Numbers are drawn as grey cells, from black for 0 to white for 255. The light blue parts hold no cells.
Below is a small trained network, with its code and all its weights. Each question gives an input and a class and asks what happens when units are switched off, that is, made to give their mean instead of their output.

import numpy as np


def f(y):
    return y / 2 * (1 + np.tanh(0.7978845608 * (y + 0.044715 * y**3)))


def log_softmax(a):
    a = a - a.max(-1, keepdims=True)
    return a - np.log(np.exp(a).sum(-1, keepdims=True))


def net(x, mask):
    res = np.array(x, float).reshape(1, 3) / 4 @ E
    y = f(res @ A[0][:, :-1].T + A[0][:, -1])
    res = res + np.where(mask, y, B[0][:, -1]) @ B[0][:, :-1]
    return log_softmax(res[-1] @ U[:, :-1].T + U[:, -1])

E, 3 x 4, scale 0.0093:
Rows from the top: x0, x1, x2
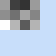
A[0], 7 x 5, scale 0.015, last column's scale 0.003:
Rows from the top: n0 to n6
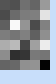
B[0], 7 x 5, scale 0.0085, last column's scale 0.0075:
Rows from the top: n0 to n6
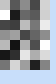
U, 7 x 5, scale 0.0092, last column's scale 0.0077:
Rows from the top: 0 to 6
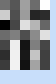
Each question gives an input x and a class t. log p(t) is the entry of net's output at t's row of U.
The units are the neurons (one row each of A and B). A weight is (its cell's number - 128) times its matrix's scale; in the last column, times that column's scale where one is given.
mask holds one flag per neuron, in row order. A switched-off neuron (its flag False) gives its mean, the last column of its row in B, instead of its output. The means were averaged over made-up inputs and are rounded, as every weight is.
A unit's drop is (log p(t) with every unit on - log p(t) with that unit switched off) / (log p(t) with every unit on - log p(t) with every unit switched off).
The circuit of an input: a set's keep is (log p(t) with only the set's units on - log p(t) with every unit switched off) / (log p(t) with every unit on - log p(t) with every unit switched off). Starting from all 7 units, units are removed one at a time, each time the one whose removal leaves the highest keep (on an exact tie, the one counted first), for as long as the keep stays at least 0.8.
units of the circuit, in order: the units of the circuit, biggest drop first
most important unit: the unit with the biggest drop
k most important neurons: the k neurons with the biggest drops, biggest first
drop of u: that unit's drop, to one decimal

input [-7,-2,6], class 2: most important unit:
n2
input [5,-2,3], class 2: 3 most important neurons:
[n5; n1; n0]
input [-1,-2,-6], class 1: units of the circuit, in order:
[n1; n0]
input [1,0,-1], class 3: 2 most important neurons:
[n4; n2]
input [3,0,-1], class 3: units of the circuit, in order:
[n2; n4]
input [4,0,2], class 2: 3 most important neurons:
[n5; n1; n0]
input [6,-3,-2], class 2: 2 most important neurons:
[n5; n4]
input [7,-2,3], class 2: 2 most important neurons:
[n5; n1]
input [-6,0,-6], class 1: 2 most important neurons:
[n1; n5]
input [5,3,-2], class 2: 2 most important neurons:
[n5; n4]
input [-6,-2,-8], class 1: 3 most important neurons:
[n1; n0; n5]
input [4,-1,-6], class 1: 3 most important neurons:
[n1; n0; n2]
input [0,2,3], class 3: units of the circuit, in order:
[n1; n0; n5]
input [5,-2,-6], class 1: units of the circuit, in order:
[n1]
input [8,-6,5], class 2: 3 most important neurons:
[n5; n1; n0]
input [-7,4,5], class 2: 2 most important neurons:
[n2; n1]
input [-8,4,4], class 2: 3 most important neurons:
[n2; n1; n0]
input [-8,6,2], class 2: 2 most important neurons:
[n2; n1]
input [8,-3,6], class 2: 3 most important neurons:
[n5; n1; n0]
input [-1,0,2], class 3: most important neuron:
[n5]
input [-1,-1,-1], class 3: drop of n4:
0.4
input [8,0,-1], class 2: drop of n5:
1.2
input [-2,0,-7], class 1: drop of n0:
0.1
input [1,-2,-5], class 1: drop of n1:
0.4
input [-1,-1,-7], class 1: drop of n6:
0.0
